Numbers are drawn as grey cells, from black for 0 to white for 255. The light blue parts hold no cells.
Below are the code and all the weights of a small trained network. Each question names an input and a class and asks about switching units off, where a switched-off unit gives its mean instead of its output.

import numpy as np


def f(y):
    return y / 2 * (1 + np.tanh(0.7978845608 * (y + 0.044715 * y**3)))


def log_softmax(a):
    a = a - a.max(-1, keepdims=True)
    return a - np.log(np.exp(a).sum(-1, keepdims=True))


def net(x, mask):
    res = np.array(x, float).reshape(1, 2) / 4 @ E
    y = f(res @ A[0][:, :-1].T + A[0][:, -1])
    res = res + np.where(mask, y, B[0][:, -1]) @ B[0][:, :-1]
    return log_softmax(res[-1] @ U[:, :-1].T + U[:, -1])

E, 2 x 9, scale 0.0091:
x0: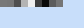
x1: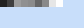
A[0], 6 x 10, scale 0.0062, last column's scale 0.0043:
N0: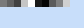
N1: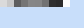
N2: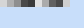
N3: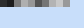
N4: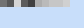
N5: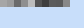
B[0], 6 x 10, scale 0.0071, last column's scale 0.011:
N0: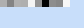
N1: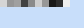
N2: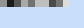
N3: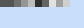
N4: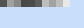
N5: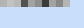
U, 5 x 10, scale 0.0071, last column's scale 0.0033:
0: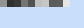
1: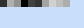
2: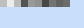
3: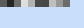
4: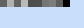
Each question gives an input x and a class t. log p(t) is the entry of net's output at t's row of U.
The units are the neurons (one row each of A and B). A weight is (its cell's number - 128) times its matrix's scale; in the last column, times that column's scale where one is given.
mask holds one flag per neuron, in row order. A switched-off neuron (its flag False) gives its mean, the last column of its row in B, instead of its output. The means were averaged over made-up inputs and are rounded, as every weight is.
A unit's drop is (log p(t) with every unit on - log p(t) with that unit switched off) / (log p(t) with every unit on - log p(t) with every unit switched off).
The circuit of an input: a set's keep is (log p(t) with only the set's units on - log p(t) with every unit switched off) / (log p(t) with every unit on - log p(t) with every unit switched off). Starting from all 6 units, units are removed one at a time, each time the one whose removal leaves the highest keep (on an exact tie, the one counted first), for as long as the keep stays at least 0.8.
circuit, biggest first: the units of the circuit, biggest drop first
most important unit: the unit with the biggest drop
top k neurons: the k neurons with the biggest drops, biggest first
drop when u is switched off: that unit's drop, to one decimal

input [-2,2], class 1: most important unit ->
N0
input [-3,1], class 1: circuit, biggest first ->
(N1; N0)
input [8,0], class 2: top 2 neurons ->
(N5; N2)
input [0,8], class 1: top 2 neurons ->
(N4; N0)
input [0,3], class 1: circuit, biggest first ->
(N0; N2)
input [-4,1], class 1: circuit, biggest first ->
(N1; N4)
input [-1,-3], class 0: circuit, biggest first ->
(N0; N2)
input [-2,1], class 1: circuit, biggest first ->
(N1; N0)
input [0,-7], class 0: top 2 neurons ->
(N2; N0)
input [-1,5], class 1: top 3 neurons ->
(N0; N4; N2)
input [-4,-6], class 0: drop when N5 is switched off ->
0.0
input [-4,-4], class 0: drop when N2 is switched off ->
0.1
